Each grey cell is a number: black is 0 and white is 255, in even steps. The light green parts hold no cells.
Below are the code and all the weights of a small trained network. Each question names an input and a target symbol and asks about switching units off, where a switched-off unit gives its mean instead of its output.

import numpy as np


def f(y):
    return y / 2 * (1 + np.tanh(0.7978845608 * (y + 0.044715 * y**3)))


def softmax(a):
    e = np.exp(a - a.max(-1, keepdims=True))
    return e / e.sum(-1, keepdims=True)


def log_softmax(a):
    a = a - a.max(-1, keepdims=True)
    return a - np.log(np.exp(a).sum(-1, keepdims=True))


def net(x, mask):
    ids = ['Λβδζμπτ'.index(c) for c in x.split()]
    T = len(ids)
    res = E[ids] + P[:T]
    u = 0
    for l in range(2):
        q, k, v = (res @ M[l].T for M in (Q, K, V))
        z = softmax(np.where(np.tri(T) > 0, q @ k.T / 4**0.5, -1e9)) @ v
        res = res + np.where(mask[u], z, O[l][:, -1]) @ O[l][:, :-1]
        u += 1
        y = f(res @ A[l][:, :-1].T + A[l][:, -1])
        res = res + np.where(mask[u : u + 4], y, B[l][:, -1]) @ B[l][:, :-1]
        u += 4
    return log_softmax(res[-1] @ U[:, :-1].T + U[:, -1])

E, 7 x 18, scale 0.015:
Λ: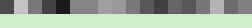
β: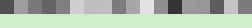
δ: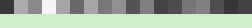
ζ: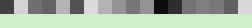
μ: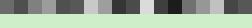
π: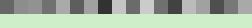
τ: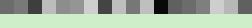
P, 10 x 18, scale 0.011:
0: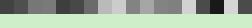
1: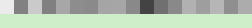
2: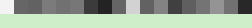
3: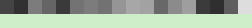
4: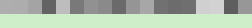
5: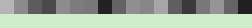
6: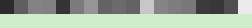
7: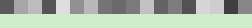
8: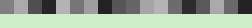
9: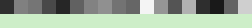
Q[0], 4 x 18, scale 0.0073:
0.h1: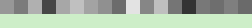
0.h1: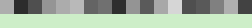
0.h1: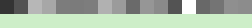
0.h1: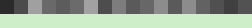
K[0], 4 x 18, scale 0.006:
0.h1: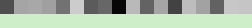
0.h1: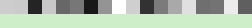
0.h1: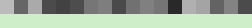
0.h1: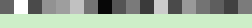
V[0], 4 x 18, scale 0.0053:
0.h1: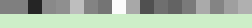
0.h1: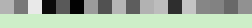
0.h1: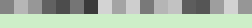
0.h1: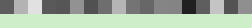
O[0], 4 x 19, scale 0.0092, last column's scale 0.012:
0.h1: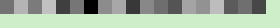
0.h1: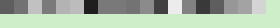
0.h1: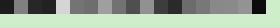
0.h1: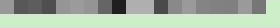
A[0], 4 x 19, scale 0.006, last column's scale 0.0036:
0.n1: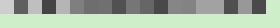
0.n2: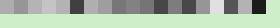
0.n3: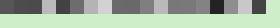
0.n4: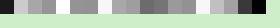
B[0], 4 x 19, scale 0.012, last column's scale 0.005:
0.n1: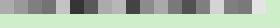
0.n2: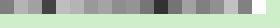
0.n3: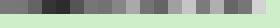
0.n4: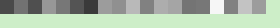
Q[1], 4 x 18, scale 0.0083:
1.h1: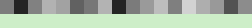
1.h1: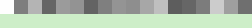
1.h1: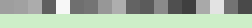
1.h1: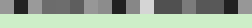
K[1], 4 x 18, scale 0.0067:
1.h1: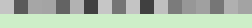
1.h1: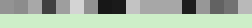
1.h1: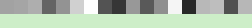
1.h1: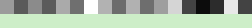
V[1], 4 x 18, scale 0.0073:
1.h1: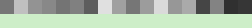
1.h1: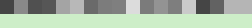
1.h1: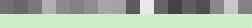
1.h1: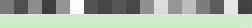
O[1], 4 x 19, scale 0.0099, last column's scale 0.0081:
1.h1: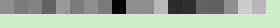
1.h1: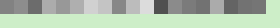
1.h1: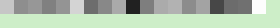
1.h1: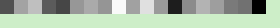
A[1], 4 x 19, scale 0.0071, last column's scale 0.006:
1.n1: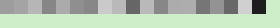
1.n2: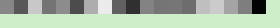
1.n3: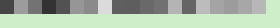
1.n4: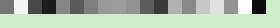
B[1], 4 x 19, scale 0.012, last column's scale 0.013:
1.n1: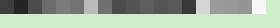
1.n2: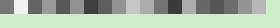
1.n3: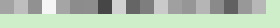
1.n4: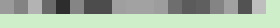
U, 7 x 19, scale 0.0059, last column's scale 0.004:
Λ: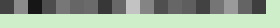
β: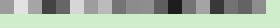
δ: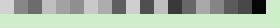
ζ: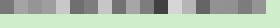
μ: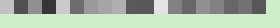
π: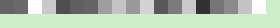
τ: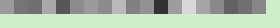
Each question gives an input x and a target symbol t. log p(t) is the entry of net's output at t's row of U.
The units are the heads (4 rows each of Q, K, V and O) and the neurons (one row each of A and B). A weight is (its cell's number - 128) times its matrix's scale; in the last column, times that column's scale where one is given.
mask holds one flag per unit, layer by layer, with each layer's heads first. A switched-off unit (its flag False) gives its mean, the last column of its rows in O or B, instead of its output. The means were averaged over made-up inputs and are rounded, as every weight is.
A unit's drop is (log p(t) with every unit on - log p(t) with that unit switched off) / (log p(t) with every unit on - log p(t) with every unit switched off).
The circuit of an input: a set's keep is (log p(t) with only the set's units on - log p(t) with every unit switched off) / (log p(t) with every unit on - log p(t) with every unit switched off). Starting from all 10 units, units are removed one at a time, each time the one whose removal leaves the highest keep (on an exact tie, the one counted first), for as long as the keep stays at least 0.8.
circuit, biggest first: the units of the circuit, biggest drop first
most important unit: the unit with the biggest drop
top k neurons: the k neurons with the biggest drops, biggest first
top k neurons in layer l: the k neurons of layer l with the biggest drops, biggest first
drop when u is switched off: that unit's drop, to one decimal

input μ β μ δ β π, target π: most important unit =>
1.h1
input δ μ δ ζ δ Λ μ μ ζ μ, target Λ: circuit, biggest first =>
(1.h1 0.h1 0.n3)
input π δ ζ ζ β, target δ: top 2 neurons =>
(0.n4 1.n3)
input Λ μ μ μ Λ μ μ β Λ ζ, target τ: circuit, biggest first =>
(0.h1 1.h1 0.n3 1.n1)
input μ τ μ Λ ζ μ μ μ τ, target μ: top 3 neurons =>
(0.n1 1.n2 0.n3)
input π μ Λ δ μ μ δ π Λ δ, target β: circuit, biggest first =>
(1.h1 0.h1)
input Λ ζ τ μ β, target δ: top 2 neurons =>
(0.n4 1.n1)
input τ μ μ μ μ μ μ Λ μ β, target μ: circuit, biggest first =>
(0.h1 1.h1)
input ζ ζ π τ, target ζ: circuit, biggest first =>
(1.h1 0.h1 0.n4)
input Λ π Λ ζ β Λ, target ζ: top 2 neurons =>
(0.n1 1.n1)
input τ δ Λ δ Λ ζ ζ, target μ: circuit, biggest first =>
(1.h1 0.h1)
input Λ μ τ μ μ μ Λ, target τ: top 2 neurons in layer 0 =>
(0.n1 0.n3)
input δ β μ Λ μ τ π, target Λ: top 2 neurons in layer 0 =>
(0.n3 0.n2)
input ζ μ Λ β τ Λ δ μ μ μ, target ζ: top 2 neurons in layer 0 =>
(0.n3 0.n1)
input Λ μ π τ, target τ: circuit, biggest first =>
(0.h1 1.h1 1.n1)
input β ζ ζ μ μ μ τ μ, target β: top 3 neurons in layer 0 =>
(0.n2 0.n1 0.n3)
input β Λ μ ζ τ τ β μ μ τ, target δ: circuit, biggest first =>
(1.h1 0.h1 0.n4)
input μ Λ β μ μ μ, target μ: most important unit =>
0.h1
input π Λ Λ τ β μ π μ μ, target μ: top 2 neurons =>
(0.n1 0.n3)
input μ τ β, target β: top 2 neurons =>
(0.n1 1.n3)
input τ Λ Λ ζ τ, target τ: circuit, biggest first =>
(1.h1)
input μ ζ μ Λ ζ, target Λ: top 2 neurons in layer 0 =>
(0.n2 0.n4)
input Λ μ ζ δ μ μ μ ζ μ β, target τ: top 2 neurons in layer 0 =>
(0.n3 0.n1)
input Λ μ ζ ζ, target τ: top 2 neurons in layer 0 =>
(0.n1 0.n3)
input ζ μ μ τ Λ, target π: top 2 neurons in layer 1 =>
(1.n4 1.n1)
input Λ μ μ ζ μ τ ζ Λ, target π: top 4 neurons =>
(1.n4 1.n1 1.n3 0.n2)
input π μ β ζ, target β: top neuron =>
(1.n1)
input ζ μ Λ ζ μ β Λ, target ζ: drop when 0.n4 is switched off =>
0.1
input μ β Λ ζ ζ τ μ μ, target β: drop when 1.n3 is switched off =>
0.0
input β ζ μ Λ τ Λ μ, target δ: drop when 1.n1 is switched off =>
0.0
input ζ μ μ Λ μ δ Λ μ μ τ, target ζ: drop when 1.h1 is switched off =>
0.7
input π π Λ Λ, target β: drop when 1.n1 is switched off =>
0.1
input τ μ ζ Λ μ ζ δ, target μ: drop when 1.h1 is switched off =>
1.5
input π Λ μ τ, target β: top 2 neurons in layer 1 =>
(1.n1 1.n3)
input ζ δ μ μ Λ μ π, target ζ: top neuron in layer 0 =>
(0.n4)
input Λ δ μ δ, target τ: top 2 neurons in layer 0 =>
(0.n1 0.n3)
